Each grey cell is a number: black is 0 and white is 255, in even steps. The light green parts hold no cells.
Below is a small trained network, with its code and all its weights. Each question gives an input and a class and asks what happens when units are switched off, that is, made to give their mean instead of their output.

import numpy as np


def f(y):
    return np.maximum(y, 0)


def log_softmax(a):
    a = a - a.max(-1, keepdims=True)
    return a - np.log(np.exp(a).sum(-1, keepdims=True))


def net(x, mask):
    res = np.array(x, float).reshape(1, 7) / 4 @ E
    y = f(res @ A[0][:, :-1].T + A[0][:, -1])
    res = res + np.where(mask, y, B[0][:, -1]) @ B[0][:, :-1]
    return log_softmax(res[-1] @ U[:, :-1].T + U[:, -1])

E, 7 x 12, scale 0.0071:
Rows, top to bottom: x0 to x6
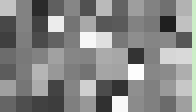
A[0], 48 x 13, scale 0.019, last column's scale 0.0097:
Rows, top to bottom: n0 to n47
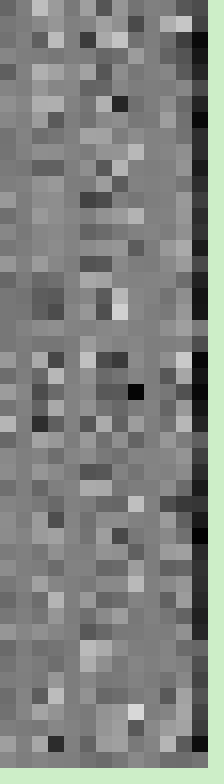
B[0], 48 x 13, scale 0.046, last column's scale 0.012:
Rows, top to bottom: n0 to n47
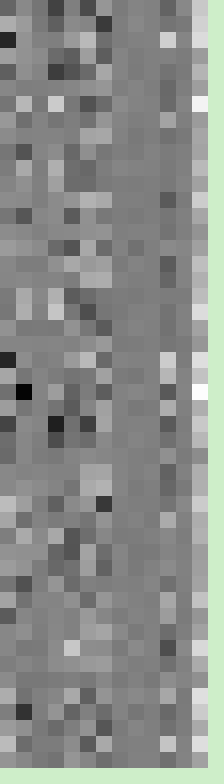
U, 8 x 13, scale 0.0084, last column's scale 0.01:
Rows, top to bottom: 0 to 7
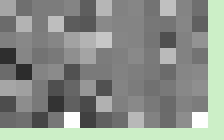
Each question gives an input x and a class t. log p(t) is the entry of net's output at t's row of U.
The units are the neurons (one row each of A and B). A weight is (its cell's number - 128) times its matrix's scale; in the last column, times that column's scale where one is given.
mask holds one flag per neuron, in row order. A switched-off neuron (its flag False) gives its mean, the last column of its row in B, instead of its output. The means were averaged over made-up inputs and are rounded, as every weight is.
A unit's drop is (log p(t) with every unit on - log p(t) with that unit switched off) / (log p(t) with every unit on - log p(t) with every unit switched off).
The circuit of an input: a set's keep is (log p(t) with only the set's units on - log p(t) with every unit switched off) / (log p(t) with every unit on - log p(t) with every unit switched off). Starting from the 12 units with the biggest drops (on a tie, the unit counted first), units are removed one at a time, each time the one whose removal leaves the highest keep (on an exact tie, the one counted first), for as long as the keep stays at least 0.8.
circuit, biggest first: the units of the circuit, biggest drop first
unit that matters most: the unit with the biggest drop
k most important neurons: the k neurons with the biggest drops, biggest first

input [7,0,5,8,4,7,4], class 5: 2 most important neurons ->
n1; n2
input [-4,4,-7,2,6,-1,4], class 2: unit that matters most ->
n24
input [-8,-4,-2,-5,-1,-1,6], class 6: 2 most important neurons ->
n0; n4
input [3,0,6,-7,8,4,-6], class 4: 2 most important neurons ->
n44; n36
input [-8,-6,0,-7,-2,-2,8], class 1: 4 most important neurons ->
n19; n18; n10; n26
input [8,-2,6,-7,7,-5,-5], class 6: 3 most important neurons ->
n26; n24; n1
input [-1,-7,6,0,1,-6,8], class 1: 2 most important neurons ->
n19; n18
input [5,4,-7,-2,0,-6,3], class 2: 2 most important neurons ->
n12; n22
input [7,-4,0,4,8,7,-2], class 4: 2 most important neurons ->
n44; n2
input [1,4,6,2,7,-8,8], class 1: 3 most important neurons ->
n19; n18; n22
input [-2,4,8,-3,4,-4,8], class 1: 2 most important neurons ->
n19; n18
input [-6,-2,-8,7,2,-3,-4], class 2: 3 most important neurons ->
n16; n12; n29
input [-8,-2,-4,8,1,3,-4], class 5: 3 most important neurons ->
n1; n26; n15
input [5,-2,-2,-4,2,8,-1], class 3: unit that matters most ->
n22
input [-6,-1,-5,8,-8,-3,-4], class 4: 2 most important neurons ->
n24; n31
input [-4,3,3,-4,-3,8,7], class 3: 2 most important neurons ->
n22; n6
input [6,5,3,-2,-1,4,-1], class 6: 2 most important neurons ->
n26; n46
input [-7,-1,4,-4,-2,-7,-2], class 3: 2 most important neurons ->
n2; n26
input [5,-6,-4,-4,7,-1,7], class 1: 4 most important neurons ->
n19; n24; n18; n10
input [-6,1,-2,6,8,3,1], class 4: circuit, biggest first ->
n44
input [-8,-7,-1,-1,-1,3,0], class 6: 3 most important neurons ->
n0; n4; n27
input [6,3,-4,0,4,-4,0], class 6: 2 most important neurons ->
n26; n24
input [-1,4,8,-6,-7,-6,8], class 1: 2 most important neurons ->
n19; n18
